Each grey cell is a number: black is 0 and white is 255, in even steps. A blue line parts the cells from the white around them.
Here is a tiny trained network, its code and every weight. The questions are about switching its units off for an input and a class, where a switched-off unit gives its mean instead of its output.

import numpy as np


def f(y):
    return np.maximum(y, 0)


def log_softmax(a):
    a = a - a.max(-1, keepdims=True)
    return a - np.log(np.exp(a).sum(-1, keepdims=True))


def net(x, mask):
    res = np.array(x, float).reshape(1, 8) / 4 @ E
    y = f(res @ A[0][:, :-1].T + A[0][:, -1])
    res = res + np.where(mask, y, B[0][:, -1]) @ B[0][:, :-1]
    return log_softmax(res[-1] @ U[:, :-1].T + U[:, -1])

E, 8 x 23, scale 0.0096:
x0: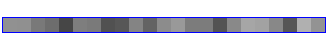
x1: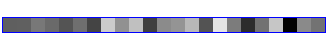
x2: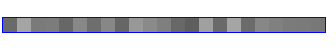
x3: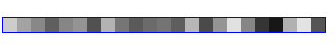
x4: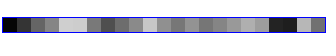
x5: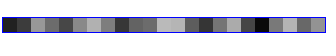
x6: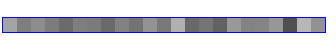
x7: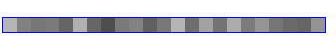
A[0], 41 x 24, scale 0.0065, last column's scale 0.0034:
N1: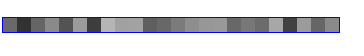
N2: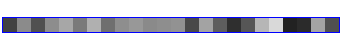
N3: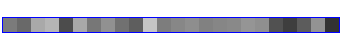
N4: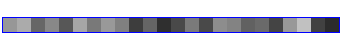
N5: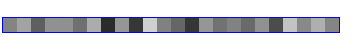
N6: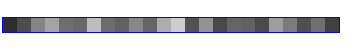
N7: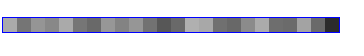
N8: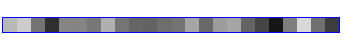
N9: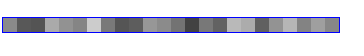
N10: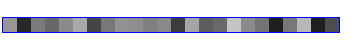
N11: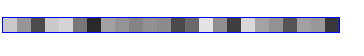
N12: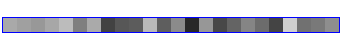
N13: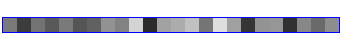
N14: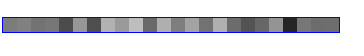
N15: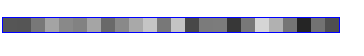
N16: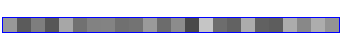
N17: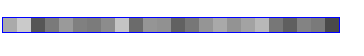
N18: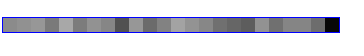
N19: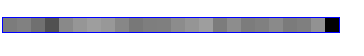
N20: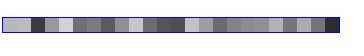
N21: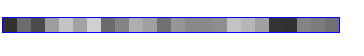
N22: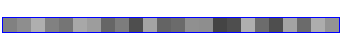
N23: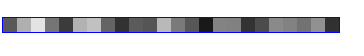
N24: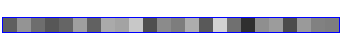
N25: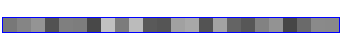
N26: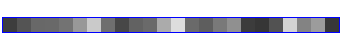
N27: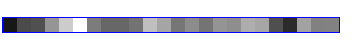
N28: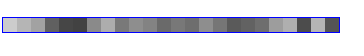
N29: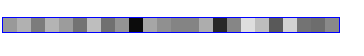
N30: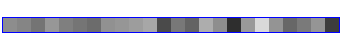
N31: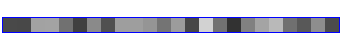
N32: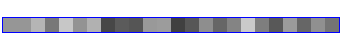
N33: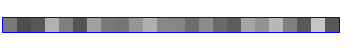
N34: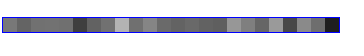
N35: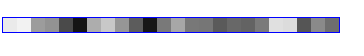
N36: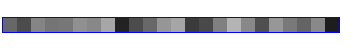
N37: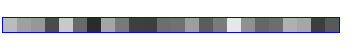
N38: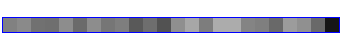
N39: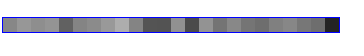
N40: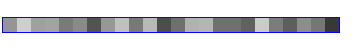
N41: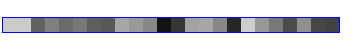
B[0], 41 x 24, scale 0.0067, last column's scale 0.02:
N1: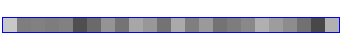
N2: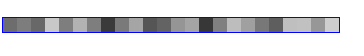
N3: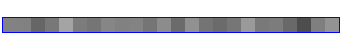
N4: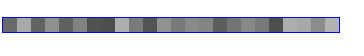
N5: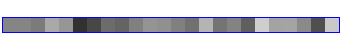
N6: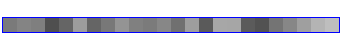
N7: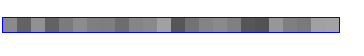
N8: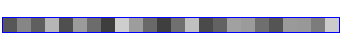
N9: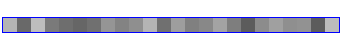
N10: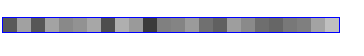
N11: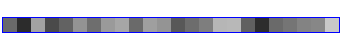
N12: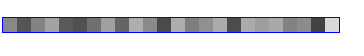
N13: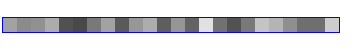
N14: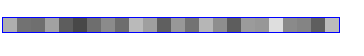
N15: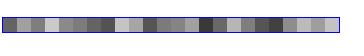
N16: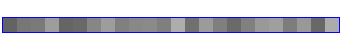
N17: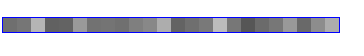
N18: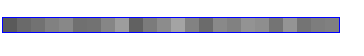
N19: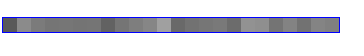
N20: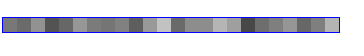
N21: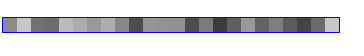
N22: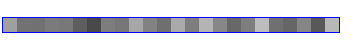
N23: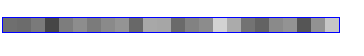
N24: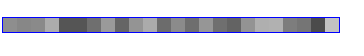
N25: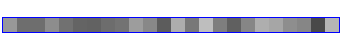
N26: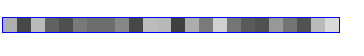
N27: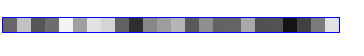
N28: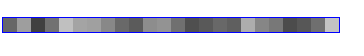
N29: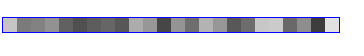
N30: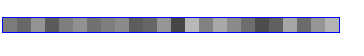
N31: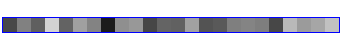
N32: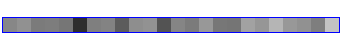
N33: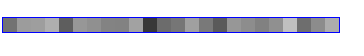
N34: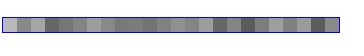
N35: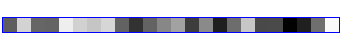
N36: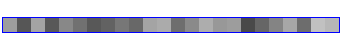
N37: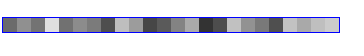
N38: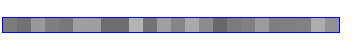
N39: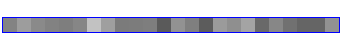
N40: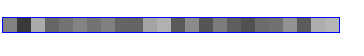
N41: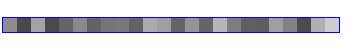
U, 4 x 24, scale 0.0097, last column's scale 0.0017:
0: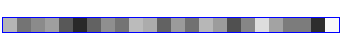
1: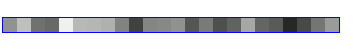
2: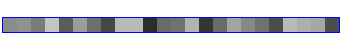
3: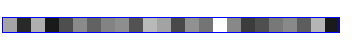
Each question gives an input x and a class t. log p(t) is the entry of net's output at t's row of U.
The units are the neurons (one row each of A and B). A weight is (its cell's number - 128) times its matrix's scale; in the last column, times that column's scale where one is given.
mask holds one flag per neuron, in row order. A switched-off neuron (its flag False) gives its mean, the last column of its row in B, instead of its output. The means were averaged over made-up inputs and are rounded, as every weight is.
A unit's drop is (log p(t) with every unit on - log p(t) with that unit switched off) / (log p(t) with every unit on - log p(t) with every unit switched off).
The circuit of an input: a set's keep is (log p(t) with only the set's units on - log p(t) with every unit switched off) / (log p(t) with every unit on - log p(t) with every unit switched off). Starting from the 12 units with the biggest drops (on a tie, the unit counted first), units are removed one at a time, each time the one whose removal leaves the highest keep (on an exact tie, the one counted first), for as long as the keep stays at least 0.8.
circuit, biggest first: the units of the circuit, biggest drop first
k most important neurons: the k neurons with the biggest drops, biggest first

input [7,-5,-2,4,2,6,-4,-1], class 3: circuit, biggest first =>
[N26]
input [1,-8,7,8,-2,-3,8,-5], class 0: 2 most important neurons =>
[N29, N12]
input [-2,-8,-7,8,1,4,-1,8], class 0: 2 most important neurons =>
[N29, N12]
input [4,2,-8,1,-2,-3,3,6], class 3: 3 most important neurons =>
[N27, N29, N12]
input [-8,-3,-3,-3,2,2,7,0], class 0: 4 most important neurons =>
[N35, N37, N8, N10]
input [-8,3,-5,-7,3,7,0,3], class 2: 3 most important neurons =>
[N15, N2, N31]
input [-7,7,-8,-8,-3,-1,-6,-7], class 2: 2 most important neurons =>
[N2, N15]
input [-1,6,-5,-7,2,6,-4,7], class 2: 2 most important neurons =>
[N2, N15]
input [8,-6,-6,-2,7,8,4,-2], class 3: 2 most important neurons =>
[N26, N35]
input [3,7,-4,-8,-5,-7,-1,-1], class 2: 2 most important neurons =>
[N2, N31]
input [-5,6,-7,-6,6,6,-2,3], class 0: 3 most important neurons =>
[N35, N13, N14]
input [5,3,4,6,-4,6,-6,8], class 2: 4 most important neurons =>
[N37, N8, N41, N11]
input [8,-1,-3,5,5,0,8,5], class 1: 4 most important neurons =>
[N27, N21, N2, N31]
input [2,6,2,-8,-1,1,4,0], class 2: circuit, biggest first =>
[N2]
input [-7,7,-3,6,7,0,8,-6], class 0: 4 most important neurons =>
[N35, N13, N14, N24]
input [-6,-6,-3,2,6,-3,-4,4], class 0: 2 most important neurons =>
[N35, N29]
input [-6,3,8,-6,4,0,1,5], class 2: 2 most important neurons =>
[N35, N2]
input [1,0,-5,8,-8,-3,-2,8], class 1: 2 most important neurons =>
[N35, N28]
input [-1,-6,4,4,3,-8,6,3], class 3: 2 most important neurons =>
[N11, N41]
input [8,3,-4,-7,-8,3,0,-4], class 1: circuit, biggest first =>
[N35]
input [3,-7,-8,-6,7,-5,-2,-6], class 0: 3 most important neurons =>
[N29, N35, N5]
